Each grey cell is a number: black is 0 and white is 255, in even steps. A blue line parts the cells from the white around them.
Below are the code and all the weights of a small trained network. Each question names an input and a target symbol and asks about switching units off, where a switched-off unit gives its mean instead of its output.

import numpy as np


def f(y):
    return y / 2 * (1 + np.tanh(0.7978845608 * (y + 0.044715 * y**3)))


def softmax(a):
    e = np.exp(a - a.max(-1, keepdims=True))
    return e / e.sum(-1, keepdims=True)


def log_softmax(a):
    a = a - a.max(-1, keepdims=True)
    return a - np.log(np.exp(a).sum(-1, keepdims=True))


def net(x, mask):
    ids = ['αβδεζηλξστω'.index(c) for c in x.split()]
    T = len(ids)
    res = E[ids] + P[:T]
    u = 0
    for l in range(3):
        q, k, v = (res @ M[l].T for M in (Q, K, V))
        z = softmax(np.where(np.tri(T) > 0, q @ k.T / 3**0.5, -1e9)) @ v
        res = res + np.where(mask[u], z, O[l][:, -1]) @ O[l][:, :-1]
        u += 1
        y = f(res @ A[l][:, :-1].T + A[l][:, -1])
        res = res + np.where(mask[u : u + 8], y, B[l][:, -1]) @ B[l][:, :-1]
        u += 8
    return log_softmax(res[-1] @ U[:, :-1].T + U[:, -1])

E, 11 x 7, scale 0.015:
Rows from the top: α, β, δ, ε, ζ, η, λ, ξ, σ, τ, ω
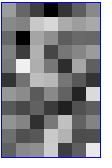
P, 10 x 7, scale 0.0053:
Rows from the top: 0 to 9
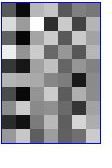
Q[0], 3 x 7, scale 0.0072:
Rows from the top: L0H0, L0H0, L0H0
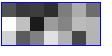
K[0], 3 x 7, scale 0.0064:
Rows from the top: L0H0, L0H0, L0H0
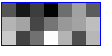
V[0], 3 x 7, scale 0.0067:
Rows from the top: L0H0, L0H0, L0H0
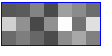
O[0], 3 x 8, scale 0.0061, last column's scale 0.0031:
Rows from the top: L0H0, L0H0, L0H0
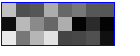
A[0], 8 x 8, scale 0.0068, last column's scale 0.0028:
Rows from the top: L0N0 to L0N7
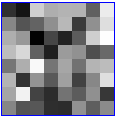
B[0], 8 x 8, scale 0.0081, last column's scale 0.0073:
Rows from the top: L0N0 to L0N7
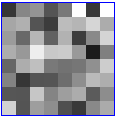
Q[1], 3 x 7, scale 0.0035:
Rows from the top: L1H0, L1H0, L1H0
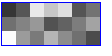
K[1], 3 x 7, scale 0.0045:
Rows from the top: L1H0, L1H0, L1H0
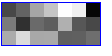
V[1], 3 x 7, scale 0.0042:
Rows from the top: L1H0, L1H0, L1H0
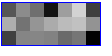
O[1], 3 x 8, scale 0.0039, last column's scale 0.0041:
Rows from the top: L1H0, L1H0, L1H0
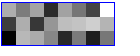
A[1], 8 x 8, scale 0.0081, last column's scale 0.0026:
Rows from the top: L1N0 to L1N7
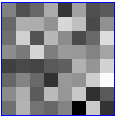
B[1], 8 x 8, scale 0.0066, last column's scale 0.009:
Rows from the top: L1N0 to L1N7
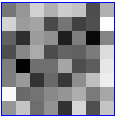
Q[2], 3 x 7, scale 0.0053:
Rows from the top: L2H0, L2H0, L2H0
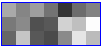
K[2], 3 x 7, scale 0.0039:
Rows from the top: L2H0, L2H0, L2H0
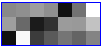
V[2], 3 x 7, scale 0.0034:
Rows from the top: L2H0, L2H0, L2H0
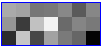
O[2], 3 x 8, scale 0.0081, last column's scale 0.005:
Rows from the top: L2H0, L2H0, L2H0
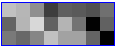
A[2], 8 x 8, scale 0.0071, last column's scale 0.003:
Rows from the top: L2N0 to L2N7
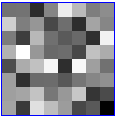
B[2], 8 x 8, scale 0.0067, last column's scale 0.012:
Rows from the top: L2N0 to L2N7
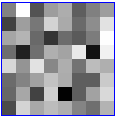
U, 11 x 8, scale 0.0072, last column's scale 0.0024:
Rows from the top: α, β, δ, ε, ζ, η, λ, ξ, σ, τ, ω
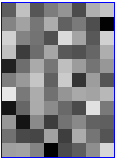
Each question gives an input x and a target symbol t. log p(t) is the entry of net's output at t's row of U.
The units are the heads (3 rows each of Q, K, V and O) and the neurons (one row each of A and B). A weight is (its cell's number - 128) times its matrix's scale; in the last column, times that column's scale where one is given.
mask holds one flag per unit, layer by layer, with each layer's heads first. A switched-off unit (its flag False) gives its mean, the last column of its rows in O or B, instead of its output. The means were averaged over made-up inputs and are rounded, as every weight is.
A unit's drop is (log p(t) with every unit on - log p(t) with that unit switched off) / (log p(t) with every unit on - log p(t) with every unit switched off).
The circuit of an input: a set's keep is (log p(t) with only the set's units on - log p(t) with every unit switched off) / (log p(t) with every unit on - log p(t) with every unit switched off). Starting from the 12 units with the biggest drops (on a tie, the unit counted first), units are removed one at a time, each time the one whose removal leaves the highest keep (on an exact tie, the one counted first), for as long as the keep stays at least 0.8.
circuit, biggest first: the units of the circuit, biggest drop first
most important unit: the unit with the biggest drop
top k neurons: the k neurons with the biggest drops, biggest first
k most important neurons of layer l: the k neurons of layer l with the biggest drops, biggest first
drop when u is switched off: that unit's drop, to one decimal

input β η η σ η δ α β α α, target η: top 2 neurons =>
L0N6; L0N3
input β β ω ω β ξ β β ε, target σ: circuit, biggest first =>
L1N4; L2N1; L0N0
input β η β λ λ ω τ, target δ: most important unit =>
L0N0
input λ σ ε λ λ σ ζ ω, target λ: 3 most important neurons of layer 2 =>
L2N4; L2N6; L2N1
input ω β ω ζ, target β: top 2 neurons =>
L0N3; L2N6
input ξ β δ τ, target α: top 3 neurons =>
L0N1; L2N0; L2N3
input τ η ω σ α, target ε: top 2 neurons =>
L0N0; L0N7
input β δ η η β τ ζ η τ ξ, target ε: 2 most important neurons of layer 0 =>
L0N0; L0N7
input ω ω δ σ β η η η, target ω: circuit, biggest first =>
L2N3; L2N1
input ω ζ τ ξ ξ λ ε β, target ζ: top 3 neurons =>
L2N3; L2N2; L0N4
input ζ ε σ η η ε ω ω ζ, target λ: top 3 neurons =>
L2N4; L1N1; L1N4
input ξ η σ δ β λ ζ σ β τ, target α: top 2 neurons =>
L0N1; L2N3
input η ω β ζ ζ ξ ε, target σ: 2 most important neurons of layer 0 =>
L0N0; L0N5
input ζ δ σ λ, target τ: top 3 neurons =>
L2N3; L1N7; L1N5
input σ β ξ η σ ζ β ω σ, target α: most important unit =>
L2N0
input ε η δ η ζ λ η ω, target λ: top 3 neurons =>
L2N4; L1N7; L1N4
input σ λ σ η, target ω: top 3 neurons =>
L2N3; L2N1; L0N0
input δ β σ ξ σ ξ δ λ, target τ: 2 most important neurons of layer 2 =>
L2N3; L2N2
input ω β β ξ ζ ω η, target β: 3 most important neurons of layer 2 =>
L2N6; L2N7; L2N2
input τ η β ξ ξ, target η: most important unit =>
L0N7
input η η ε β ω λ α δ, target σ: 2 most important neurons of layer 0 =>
L0N5; L0N0
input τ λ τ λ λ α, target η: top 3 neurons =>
L0N3; L0N6; L2N1
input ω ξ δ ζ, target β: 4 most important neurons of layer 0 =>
L0N3; L0N5; L0N1; L0N6
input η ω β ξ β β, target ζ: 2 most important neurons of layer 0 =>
L0N4; L0N3
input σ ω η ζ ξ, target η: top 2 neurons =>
L0N7; L0N2
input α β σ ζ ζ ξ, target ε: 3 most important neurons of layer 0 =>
L0N0; L0N7; L0N2
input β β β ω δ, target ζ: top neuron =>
L1N4
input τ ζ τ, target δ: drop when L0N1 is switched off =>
0.3
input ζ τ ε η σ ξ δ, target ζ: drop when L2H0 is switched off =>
0.2
